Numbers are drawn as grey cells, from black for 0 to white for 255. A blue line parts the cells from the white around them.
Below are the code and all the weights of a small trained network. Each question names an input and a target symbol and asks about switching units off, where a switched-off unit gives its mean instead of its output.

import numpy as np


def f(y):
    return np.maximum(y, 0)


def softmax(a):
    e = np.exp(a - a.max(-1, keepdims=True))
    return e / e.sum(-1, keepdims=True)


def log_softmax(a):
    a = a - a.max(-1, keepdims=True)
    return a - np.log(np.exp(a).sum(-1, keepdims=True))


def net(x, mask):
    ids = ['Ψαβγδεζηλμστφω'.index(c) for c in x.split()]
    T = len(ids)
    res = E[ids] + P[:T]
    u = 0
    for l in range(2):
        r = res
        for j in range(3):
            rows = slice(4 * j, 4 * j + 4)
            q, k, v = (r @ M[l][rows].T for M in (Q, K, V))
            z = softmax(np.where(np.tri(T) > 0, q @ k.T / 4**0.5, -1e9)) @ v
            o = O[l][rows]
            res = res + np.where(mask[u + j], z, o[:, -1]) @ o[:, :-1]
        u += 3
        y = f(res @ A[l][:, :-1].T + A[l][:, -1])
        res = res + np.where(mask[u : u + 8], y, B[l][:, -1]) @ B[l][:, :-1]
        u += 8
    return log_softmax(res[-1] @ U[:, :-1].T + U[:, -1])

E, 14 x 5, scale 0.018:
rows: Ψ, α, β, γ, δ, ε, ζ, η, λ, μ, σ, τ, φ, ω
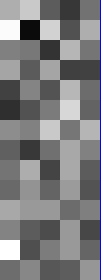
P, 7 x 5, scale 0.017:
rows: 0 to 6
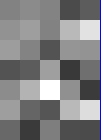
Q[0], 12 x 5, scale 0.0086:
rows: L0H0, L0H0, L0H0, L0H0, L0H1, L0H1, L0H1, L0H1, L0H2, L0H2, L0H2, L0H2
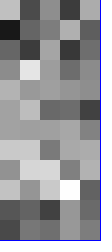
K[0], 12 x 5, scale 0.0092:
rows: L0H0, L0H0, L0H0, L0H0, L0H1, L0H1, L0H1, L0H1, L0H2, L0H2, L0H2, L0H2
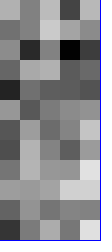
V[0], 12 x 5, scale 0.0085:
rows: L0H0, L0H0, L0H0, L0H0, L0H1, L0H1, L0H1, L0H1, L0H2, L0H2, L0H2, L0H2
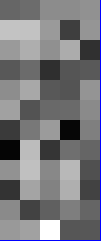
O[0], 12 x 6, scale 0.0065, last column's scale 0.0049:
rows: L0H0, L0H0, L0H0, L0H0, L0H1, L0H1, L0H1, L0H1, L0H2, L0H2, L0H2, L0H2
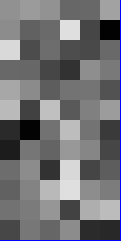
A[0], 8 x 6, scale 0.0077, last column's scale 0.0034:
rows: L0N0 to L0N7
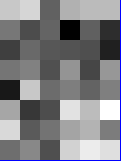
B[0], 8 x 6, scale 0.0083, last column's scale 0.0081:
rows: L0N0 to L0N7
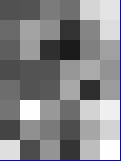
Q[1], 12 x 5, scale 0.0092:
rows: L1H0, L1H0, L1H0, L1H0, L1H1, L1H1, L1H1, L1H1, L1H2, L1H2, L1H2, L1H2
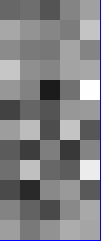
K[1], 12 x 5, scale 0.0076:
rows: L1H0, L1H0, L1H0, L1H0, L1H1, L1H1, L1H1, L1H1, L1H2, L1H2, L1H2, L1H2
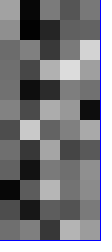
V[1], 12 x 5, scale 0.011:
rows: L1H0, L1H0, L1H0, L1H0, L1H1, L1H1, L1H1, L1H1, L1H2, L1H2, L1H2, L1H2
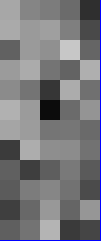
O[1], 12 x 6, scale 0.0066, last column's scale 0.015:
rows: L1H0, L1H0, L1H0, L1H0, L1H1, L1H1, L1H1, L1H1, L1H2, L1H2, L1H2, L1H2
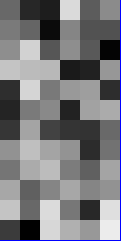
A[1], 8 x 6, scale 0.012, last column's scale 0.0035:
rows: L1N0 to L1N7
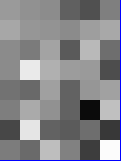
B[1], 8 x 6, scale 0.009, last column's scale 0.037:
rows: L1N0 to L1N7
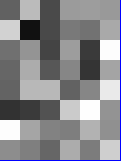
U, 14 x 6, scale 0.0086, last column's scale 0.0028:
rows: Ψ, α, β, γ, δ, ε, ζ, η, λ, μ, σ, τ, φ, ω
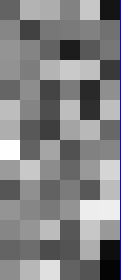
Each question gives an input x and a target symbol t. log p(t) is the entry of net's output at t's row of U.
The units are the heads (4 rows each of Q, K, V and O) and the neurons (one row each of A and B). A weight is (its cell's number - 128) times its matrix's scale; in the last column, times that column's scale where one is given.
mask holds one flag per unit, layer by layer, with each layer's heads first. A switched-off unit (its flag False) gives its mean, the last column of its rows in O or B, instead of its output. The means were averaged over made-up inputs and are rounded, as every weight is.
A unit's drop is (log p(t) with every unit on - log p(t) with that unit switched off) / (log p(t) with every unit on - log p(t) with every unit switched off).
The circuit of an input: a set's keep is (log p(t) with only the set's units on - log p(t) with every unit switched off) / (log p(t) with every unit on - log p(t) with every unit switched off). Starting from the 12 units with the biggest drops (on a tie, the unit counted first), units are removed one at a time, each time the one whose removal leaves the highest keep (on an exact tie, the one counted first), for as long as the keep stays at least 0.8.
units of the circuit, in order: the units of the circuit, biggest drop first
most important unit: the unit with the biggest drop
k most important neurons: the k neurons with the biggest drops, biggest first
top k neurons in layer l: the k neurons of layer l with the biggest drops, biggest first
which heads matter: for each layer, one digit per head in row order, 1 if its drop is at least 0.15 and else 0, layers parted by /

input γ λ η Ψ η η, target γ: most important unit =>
L0N5
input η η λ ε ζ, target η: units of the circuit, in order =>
L1H1; L1N1
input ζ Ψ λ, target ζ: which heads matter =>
111 / 000
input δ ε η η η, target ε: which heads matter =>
001 / 110
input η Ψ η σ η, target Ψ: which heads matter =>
101 / 110
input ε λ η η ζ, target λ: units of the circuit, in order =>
L1H2; L0H2
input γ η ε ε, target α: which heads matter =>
100 / 100
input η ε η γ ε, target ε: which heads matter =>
001 / 110
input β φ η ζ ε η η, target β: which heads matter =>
010 / 001
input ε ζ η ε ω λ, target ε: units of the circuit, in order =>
L1N3; L1H1; L0H2; L0N5
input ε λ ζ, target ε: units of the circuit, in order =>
L1N3; L1H1; L0H2; L0H1
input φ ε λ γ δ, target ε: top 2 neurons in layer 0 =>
L0N0; L0N5
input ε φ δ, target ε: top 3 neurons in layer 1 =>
L1N3; L1N1; L1N4
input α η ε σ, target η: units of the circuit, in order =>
L1H1
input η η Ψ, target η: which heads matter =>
111 / 010
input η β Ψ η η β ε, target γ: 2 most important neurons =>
L0N7; L1N5
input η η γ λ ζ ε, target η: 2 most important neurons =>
L0N5; L0N7
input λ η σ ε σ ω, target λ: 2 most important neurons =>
L1N6; L1N3
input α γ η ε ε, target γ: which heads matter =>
001 / 000
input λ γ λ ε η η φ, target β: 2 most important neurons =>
L1N5; L0N1
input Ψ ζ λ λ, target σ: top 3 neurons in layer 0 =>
L0N7; L0N0; L0N4
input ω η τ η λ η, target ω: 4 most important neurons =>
L0N5; L1N2; L1N4; L0N2
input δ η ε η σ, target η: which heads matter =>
101 / 010
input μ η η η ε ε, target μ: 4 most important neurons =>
L1N3; L0N5; L0N3; L1N2
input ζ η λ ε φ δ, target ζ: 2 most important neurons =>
L0N5; L0N7
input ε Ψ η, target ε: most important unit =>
L1H1
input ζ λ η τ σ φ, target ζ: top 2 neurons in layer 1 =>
L1N1; L1N4
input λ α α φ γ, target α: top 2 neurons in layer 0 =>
L0N1; L0N7
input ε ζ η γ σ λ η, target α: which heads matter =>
001 / 101
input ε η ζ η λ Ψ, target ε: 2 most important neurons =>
L1N3; L1N1
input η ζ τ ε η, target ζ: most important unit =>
L1N5
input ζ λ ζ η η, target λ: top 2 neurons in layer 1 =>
L1N6; L1N3
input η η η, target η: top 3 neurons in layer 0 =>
L0N5; L0N7; L0N1
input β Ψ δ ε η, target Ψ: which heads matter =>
011 / 110
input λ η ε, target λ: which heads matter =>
001 / 011
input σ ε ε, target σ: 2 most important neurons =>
L0N5; L1N2
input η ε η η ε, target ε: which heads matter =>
001 / 110
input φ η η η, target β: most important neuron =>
L1N5
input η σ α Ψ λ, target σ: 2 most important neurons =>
L1N5; L0N5
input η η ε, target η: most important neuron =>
L0N5
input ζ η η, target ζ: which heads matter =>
111 / 111
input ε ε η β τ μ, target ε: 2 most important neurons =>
L1N3; L1N1
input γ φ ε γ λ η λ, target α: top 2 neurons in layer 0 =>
L0N5; L0N6
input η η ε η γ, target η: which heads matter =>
101 / 011
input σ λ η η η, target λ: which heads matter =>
001 / 111
